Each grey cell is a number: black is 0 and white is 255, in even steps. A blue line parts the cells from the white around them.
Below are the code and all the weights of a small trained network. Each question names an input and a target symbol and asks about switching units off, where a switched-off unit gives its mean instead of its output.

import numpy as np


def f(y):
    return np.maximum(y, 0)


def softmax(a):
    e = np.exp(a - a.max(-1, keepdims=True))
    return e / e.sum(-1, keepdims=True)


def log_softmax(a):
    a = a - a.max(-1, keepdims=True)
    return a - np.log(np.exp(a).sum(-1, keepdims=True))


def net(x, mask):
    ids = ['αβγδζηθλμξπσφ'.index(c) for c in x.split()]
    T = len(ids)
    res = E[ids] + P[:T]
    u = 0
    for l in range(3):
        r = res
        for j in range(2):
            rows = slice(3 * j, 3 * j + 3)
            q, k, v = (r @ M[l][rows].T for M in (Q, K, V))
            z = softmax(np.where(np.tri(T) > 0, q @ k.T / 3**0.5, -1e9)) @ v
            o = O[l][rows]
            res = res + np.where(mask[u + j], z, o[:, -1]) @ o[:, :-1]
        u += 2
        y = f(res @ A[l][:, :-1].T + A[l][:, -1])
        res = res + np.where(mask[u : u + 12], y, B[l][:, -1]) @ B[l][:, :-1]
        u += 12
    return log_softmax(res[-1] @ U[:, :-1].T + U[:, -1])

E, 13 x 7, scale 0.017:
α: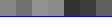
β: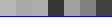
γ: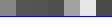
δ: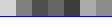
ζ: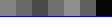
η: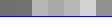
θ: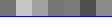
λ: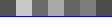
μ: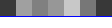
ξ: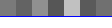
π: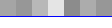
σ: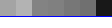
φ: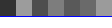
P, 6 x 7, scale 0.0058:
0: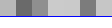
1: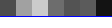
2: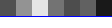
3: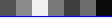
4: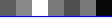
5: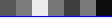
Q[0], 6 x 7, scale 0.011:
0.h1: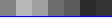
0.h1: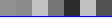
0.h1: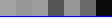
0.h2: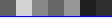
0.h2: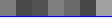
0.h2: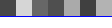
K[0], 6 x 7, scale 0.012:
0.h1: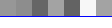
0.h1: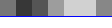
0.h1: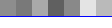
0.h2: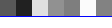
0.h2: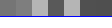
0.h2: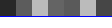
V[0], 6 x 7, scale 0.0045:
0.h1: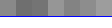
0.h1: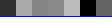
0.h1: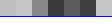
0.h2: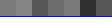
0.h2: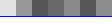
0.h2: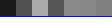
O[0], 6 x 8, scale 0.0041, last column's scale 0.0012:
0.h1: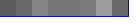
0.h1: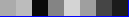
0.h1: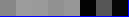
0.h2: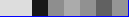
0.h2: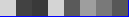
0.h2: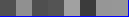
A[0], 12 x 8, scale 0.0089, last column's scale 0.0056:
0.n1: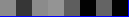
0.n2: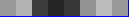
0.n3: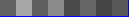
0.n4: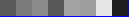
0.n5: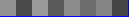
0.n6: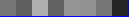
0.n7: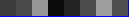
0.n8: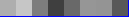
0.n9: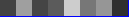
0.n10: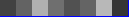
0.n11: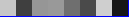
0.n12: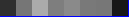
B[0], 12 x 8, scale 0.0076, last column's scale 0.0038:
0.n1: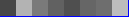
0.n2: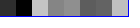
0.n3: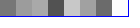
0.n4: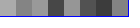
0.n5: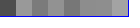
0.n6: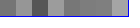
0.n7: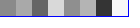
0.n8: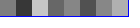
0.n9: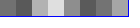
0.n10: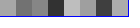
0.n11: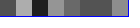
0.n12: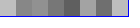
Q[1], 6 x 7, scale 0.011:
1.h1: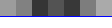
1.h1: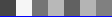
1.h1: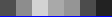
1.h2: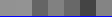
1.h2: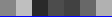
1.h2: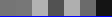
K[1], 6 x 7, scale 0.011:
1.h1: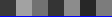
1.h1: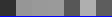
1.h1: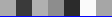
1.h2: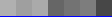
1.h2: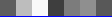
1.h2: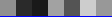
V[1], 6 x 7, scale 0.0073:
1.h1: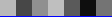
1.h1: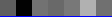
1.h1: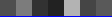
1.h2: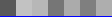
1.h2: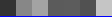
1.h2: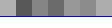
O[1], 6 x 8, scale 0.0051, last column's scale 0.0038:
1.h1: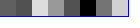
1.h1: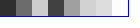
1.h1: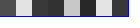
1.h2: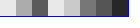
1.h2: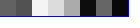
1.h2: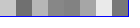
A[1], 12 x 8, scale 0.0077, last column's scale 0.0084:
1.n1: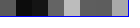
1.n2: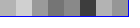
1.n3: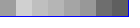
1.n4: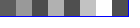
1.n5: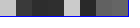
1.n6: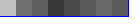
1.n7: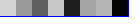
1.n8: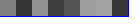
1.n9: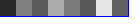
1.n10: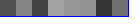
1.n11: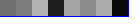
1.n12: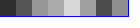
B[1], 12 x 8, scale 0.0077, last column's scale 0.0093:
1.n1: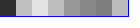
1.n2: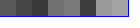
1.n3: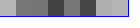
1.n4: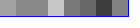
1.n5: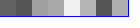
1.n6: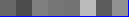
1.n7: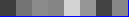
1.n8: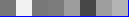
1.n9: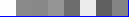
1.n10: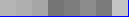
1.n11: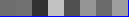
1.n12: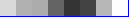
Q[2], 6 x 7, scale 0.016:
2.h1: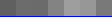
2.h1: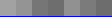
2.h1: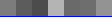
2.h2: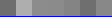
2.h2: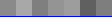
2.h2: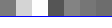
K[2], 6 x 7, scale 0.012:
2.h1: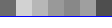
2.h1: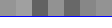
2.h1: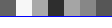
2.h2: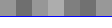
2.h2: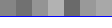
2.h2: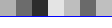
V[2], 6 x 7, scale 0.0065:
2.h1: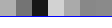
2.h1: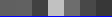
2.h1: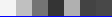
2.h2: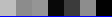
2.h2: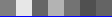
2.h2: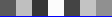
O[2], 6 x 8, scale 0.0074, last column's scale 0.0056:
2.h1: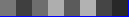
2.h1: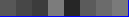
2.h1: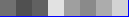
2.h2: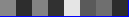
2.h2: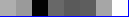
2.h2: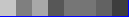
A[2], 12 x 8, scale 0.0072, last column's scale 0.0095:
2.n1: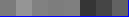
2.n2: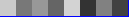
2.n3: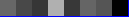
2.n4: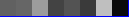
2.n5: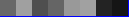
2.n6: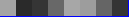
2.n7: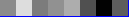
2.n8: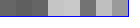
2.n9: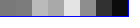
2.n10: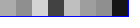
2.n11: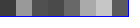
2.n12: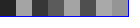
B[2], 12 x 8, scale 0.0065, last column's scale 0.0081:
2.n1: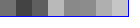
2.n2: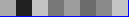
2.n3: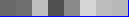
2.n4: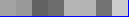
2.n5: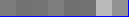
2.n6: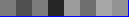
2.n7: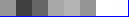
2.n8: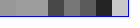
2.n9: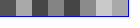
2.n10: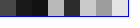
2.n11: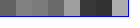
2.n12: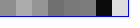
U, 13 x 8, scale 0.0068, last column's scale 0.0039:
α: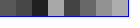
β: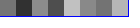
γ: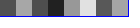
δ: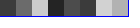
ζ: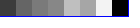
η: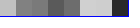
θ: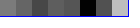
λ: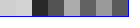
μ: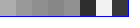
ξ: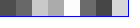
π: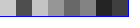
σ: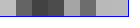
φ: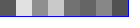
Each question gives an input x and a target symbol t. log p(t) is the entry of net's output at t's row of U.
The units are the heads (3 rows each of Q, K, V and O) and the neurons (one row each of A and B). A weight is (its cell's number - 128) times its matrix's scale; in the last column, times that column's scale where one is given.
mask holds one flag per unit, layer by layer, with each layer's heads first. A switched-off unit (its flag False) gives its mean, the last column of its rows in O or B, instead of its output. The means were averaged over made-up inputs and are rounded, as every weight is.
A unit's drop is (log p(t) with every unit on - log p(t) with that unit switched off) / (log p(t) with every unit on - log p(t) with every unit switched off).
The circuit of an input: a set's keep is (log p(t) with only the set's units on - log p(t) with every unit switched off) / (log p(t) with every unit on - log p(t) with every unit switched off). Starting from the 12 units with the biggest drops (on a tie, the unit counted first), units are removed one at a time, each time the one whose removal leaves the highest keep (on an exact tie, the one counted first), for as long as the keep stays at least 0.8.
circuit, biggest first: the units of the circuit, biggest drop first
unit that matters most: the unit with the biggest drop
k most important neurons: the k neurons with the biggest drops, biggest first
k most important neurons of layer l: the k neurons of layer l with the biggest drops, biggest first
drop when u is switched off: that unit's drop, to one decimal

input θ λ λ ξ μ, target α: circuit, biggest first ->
(2.h1; 1.h1; 0.h1; 1.h2)
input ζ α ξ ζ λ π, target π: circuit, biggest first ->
(1.h1)
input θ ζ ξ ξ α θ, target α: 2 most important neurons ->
(2.n3; 1.n12)
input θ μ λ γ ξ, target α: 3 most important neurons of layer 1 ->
(1.n12; 1.n2; 1.n5)
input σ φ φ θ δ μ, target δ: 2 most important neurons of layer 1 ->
(1.n12; 1.n5)
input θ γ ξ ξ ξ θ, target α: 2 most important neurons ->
(0.n7; 1.n2)
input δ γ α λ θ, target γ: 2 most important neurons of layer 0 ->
(0.n11; 0.n9)
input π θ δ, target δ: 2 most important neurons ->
(0.n2; 0.n11)
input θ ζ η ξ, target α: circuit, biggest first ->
(2.h1; 1.n2; 1.h1; 1.h2)
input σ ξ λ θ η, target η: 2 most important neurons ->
(1.n12; 2.n10)
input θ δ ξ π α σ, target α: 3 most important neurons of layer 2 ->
(2.n12; 2.n8; 2.n2)
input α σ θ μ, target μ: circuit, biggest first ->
(2.n7; 1.n12; 1.h2; 0.n1)
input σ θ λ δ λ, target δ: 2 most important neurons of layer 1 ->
(1.n12; 1.n5)
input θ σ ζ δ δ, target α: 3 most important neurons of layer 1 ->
(1.n8; 1.n2; 1.n3)
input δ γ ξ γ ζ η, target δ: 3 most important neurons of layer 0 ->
(0.n11; 0.n3; 0.n7)
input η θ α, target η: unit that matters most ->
0.n7
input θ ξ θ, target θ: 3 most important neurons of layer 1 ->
(1.n3; 1.n2; 1.n1)
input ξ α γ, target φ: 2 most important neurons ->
(1.n1; 0.n7)
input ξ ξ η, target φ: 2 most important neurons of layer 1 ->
(1.n5; 1.n2)
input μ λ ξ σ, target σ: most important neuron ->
(2.n7)
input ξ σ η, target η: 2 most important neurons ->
(1.n1; 1.n3)
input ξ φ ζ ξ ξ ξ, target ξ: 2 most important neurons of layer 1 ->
(1.n5; 1.n8)
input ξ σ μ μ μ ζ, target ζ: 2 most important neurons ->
(2.n7; 1.n5)
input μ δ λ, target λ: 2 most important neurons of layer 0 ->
(0.n2; 0.n9)
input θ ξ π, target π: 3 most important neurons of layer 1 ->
(1.n7; 1.n8; 1.n11)
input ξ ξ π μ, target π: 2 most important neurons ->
(1.n8; 0.n3)
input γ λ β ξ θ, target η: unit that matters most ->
2.h2
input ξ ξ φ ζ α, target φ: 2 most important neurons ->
(2.n10; 0.n7)
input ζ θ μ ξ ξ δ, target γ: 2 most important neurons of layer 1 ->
(1.n12; 1.n6)
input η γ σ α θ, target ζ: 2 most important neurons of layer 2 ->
(2.n10; 2.n12)
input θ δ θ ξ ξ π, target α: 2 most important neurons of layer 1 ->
(1.n2; 1.n3)
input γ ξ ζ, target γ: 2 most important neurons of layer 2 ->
(2.n2; 2.n1)
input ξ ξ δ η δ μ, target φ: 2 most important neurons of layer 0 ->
(0.n7; 0.n12)
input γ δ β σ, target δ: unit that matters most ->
0.n2
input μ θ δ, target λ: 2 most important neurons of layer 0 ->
(0.n2; 0.n9)
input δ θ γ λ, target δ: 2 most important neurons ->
(1.n12; 0.n7)
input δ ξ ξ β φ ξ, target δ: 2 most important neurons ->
(0.n2; 1.n12)
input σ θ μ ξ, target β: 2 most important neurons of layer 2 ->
(2.n6; 2.n9)
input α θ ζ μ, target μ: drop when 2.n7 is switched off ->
0.5
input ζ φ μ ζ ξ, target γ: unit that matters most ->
1.h2
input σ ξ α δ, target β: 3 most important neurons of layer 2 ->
(2.n4; 2.n2; 2.n10)
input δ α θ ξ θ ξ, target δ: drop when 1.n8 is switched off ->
0.0
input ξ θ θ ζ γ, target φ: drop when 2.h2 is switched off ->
0.6
